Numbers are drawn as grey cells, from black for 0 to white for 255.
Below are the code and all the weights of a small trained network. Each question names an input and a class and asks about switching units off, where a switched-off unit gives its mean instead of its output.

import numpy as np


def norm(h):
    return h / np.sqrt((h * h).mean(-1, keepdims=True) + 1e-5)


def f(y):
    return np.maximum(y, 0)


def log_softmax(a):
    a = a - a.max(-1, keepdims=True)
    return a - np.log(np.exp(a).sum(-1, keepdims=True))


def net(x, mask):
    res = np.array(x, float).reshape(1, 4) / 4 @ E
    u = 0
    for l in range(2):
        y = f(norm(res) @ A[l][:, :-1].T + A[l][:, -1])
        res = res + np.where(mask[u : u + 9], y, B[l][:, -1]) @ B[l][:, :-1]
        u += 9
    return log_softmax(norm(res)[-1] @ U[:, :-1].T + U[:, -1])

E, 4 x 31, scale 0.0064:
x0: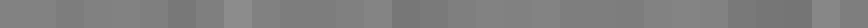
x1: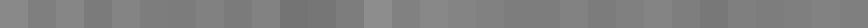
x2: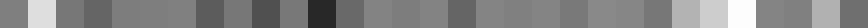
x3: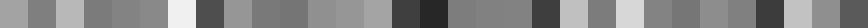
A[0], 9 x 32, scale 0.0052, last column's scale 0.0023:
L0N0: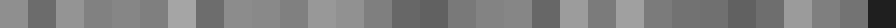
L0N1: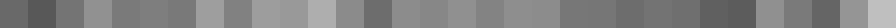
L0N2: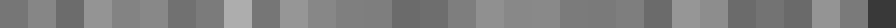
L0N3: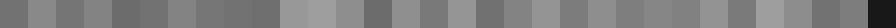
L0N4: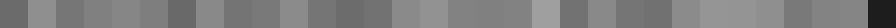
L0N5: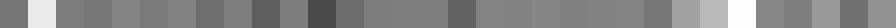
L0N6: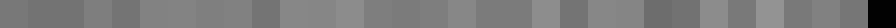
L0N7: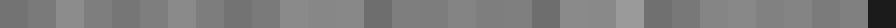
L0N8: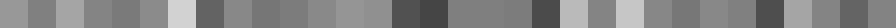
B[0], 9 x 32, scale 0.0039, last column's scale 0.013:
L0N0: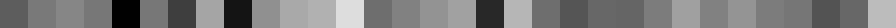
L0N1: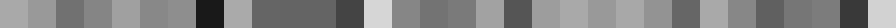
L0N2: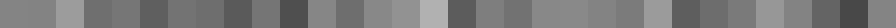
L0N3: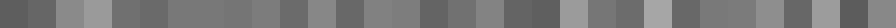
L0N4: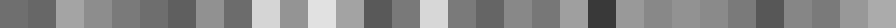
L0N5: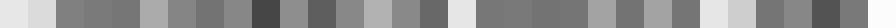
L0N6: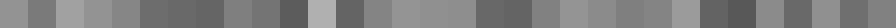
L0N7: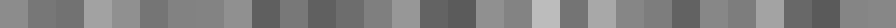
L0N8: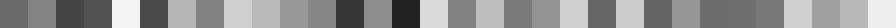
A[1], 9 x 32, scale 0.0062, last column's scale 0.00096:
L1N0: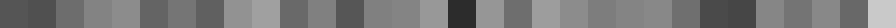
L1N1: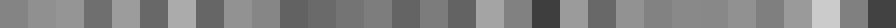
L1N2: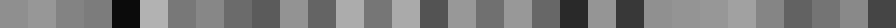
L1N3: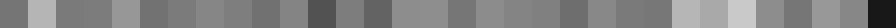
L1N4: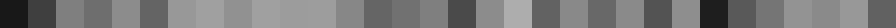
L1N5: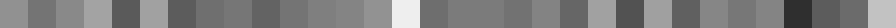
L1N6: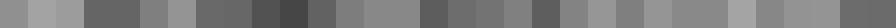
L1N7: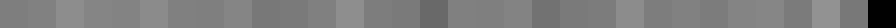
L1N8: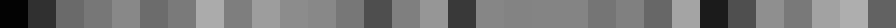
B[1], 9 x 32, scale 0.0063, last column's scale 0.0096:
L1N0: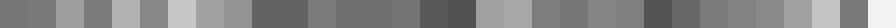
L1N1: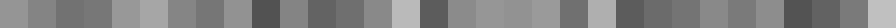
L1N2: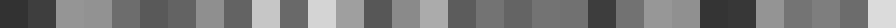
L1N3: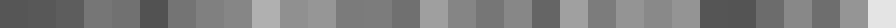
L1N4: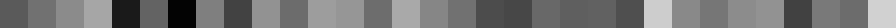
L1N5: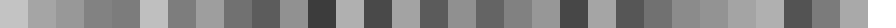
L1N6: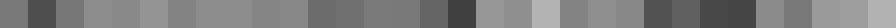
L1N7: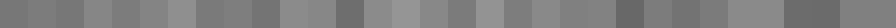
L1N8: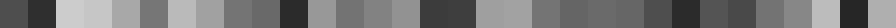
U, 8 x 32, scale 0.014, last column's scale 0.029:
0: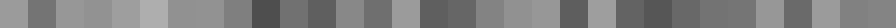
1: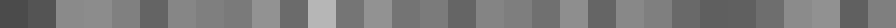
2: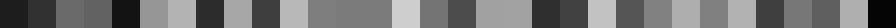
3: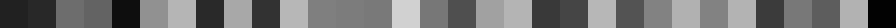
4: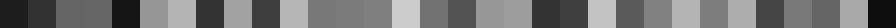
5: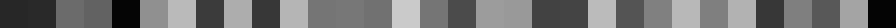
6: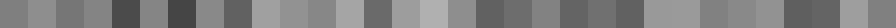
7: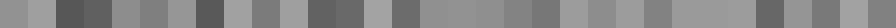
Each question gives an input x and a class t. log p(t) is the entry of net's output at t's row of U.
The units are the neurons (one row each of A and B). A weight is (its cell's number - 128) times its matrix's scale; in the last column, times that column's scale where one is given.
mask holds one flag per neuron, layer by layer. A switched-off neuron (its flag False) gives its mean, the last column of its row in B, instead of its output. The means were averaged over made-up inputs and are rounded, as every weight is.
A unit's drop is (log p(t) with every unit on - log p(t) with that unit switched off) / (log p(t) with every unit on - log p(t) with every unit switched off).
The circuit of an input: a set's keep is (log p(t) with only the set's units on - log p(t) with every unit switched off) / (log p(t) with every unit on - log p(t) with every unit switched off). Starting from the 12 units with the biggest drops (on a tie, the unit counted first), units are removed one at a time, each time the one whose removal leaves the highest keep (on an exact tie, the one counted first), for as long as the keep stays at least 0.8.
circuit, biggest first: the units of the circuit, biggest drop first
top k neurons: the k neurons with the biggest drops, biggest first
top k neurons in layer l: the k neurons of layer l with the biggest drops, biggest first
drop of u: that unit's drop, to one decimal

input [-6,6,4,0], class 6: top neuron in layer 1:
[L1N2]
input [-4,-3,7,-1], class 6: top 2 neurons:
[L0N8, L1N2]
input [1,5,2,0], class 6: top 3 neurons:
[L0N8, L0N5, L1N2]
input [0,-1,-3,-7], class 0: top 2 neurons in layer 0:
[L0N5, L0N8]
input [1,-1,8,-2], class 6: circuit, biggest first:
[L0N8, L1N2]
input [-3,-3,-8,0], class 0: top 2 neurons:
[L0N8, L0N1]
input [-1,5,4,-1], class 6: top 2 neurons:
[L0N8, L0N5]
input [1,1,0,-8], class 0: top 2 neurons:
[L0N5, L0N8]
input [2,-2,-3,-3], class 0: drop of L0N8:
0.2
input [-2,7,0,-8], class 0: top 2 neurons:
[L0N5, L0N8]
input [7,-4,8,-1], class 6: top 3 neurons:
[L0N8, L1N2, L0N5]
